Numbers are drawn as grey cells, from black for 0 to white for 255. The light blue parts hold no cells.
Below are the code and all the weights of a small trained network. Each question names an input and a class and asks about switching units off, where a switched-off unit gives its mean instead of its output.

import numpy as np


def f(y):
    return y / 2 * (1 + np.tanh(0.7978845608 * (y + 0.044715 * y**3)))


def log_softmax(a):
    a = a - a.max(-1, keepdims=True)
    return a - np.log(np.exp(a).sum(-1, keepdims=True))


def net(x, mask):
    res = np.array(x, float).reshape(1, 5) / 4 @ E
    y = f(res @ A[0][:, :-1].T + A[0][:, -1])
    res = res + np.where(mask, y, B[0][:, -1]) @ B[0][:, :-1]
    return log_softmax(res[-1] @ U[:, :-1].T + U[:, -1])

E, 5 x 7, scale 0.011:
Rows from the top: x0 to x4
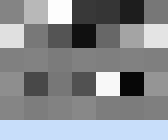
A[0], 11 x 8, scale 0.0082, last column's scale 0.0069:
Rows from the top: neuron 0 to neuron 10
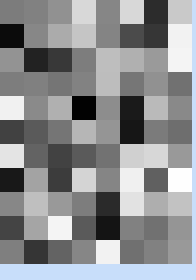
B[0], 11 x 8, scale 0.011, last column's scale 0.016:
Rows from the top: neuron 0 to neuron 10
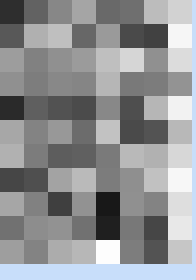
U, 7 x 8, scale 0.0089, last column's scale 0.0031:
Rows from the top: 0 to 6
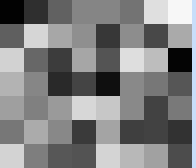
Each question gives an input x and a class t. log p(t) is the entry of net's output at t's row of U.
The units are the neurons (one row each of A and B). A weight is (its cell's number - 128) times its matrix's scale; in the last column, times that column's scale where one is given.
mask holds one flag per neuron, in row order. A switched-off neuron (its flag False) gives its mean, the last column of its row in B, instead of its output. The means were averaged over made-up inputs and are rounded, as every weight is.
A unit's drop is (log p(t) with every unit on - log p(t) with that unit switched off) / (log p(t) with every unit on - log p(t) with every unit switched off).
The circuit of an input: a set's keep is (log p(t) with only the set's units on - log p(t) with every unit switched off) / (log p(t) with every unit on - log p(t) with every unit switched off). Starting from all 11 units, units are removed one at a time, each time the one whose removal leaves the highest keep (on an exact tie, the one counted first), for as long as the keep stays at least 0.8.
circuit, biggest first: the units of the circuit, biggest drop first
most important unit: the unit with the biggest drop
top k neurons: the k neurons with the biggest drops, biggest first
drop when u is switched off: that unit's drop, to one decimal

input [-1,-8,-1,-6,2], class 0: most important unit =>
neuron 7
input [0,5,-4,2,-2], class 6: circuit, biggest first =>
[neuron 7; neuron 9]
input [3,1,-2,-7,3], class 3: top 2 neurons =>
[neuron 8; neuron 1]
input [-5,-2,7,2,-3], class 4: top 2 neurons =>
[neuron 4; neuron 10]
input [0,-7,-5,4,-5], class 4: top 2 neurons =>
[neuron 4; neuron 10]
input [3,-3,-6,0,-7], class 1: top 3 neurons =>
[neuron 4; neuron 10; neuron 9]
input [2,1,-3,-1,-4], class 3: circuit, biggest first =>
[neuron 7; neuron 10]
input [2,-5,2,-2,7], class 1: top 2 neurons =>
[neuron 4; neuron 1]
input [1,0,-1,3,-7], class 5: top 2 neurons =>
[neuron 7; neuron 0]
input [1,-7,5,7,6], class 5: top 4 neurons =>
[neuron 1; neuron 7; neuron 2; neuron 5]
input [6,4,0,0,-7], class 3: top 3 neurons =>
[neuron 7; neuron 0; neuron 9]
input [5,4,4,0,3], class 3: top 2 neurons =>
[neuron 7; neuron 0]
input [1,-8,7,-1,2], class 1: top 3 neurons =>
[neuron 1; neuron 4; neuron 10]
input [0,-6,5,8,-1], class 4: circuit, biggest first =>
[neuron 10]
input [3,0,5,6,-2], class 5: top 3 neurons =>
[neuron 7; neuron 0; neuron 5]
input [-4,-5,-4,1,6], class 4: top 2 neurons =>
[neuron 4; neuron 10]
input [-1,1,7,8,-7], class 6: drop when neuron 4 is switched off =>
0.1
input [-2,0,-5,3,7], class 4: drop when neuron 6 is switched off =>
0.1
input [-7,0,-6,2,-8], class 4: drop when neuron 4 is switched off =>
0.3
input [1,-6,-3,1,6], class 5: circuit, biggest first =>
[neuron 1]
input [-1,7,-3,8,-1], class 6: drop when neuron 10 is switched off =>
0.2
